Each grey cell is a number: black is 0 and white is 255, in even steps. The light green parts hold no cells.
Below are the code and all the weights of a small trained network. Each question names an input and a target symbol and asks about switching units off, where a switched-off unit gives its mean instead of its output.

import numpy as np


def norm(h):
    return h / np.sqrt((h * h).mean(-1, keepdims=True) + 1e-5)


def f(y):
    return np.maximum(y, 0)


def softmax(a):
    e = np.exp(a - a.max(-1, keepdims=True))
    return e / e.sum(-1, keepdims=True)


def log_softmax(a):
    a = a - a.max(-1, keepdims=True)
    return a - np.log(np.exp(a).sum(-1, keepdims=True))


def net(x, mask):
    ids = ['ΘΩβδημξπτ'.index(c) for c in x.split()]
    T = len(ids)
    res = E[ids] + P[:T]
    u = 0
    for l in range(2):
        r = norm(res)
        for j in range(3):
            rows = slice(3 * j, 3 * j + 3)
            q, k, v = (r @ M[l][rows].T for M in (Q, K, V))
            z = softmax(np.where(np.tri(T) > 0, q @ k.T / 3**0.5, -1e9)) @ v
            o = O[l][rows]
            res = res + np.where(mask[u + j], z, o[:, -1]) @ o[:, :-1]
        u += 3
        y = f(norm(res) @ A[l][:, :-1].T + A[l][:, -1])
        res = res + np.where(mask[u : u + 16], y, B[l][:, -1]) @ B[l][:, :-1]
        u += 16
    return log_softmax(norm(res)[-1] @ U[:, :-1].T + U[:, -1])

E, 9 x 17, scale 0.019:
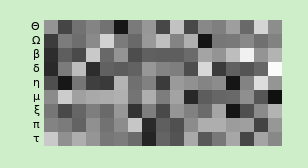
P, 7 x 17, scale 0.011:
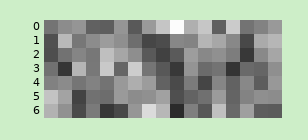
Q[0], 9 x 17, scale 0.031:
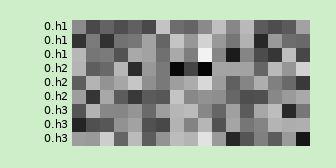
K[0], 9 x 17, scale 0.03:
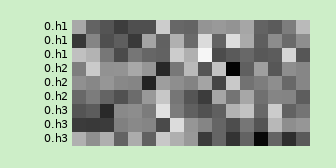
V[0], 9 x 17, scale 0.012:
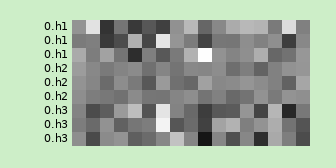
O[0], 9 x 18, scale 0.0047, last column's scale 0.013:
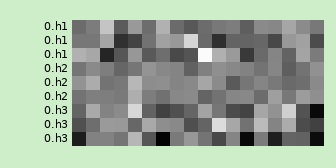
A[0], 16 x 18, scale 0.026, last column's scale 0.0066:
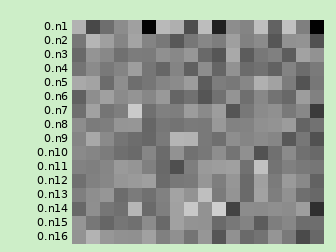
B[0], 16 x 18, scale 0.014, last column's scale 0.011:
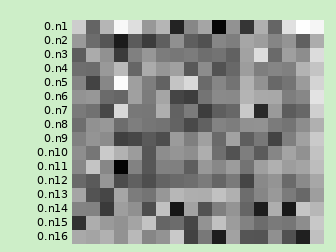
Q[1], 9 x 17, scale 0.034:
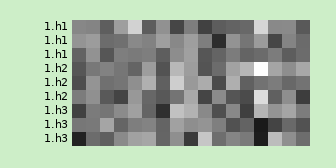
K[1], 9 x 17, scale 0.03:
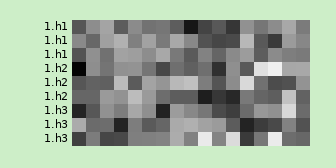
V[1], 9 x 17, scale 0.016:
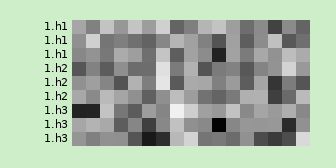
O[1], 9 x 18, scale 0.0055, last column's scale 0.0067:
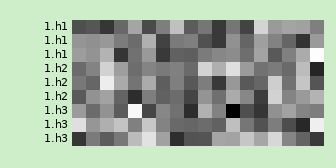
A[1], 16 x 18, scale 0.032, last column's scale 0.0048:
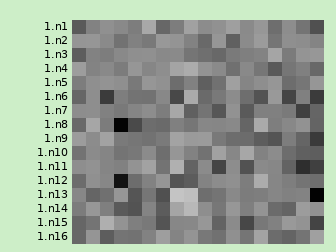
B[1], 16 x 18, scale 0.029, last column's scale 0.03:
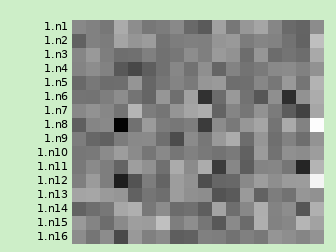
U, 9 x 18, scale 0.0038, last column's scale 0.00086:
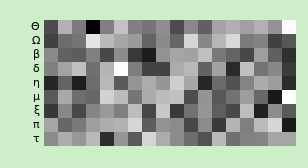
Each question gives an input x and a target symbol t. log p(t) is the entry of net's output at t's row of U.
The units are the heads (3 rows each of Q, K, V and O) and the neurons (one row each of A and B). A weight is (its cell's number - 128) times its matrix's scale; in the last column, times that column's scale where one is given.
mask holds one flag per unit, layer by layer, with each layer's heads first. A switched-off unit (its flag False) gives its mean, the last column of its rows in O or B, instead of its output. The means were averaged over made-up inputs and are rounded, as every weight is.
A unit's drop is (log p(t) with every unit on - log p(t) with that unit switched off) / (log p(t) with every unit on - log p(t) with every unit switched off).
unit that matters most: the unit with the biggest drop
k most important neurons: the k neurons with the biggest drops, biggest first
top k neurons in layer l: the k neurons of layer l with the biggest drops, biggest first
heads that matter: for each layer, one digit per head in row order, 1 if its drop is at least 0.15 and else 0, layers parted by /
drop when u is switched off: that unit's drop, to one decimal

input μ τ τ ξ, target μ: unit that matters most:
1.h1
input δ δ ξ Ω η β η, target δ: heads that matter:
001 / 001
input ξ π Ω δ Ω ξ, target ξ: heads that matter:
101 / 000
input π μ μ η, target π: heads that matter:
100 / 000
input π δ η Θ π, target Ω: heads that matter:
001 / 001
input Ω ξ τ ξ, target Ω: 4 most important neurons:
(0.n14 1.n12 1.n8 1.n1)
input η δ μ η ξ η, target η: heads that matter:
000 / 000
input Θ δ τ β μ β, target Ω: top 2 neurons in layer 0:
(0.n5 0.n1)
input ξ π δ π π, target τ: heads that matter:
101 / 000
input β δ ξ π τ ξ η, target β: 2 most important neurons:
(0.n1 1.n9)
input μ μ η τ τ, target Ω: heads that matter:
101 / 001
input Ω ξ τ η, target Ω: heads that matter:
000 / 001
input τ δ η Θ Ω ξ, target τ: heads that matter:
101 / 000
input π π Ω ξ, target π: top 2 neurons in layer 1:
(1.n15 1.n8)
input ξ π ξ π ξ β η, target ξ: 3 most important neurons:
(0.n1 1.n6 1.n8)
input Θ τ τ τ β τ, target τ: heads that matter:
000 / 000
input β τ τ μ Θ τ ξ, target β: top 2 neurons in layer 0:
(0.n1 0.n16)
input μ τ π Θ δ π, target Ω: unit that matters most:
1.n14
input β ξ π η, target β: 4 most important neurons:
(0.n1 0.n16 1.n9 1.n8)
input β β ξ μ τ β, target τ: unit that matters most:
0.h3
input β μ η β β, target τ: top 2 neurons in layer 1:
(1.n13 1.n8)
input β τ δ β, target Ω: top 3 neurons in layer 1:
(1.n12 1.n8 1.n11)
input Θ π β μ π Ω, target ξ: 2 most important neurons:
(0.n7 1.n6)
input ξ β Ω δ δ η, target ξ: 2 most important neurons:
(0.n1 1.n6)
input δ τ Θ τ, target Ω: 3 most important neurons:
(1.n12 1.n8 0.n1)
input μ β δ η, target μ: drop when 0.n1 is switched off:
0.1
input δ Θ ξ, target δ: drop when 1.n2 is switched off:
0.0
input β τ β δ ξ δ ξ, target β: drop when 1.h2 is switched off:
0.1
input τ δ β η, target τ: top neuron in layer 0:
(0.n1)
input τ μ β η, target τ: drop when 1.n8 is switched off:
0.2
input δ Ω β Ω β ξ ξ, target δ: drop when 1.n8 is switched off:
0.2
